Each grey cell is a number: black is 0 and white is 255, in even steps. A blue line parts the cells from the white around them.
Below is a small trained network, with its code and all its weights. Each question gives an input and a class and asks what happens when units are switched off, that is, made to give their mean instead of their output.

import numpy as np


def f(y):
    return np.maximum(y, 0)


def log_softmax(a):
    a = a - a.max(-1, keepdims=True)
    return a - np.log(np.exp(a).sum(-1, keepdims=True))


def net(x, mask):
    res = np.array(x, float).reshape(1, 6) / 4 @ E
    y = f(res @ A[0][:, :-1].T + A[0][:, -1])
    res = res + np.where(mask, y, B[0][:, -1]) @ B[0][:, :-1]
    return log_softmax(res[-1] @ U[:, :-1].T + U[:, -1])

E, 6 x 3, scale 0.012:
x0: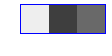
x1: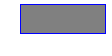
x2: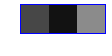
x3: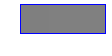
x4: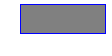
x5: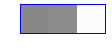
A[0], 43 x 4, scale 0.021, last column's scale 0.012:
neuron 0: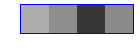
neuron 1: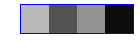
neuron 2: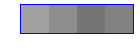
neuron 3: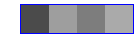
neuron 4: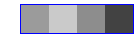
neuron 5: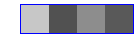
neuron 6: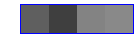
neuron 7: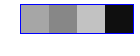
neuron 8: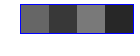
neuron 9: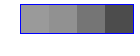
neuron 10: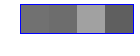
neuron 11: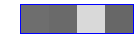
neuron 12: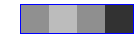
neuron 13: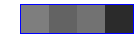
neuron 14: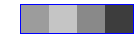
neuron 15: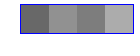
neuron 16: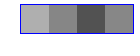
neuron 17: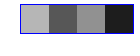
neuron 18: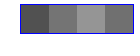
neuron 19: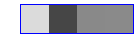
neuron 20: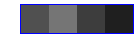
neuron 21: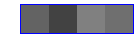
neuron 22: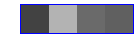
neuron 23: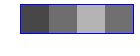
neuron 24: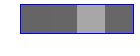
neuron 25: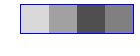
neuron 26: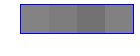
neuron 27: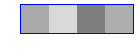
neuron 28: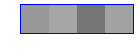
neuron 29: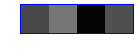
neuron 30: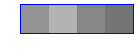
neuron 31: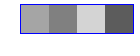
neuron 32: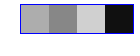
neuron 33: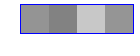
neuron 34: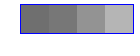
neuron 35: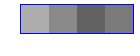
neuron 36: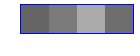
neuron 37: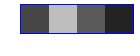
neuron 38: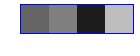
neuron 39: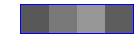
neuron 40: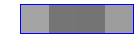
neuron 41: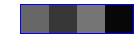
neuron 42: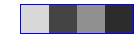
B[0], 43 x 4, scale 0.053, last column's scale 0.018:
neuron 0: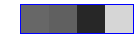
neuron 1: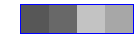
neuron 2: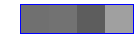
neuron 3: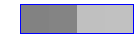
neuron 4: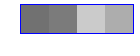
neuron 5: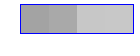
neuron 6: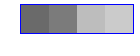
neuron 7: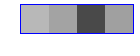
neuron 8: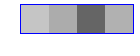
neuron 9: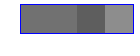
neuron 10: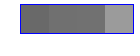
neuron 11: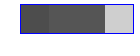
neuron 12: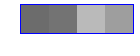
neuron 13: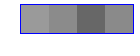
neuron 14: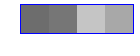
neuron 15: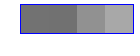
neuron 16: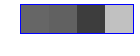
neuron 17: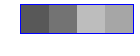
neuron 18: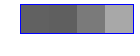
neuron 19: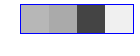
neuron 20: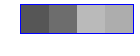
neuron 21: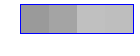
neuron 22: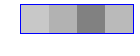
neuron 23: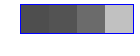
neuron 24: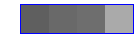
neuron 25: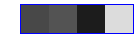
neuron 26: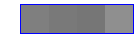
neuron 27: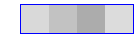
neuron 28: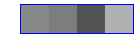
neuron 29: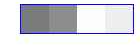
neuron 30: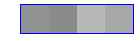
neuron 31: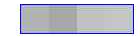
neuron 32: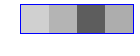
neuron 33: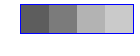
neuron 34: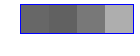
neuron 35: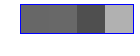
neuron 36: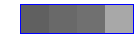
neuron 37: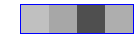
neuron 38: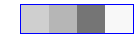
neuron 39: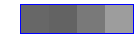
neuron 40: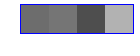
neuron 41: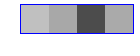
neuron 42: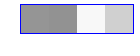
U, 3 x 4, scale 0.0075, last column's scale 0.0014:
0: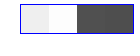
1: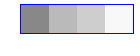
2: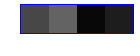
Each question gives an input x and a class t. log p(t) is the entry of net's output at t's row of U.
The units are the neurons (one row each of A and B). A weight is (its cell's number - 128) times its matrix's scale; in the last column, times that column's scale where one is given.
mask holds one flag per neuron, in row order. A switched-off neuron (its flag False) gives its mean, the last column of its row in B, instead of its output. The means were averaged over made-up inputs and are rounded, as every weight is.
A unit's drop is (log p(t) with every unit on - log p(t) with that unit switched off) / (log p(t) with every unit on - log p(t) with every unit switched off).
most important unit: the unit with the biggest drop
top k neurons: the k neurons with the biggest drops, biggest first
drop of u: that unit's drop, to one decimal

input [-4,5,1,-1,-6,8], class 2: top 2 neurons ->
(neuron 11; neuron 29)
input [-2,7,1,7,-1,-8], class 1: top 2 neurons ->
(neuron 29; neuron 20)
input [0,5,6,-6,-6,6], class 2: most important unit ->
neuron 11
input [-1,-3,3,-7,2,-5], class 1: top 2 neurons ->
(neuron 29; neuron 19)
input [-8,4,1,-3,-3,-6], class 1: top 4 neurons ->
(neuron 29; neuron 20; neuron 19; neuron 3)
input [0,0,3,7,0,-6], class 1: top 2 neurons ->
(neuron 29; neuron 19)
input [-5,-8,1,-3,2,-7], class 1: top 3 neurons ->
(neuron 29; neuron 20; neuron 19)
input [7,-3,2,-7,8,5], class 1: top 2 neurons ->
(neuron 42; neuron 1)
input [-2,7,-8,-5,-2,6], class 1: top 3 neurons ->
(neuron 4; neuron 14; neuron 12)
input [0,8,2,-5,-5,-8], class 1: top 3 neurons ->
(neuron 29; neuron 20; neuron 19)
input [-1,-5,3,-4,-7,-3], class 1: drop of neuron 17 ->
0.0
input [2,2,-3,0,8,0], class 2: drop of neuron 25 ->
0.1
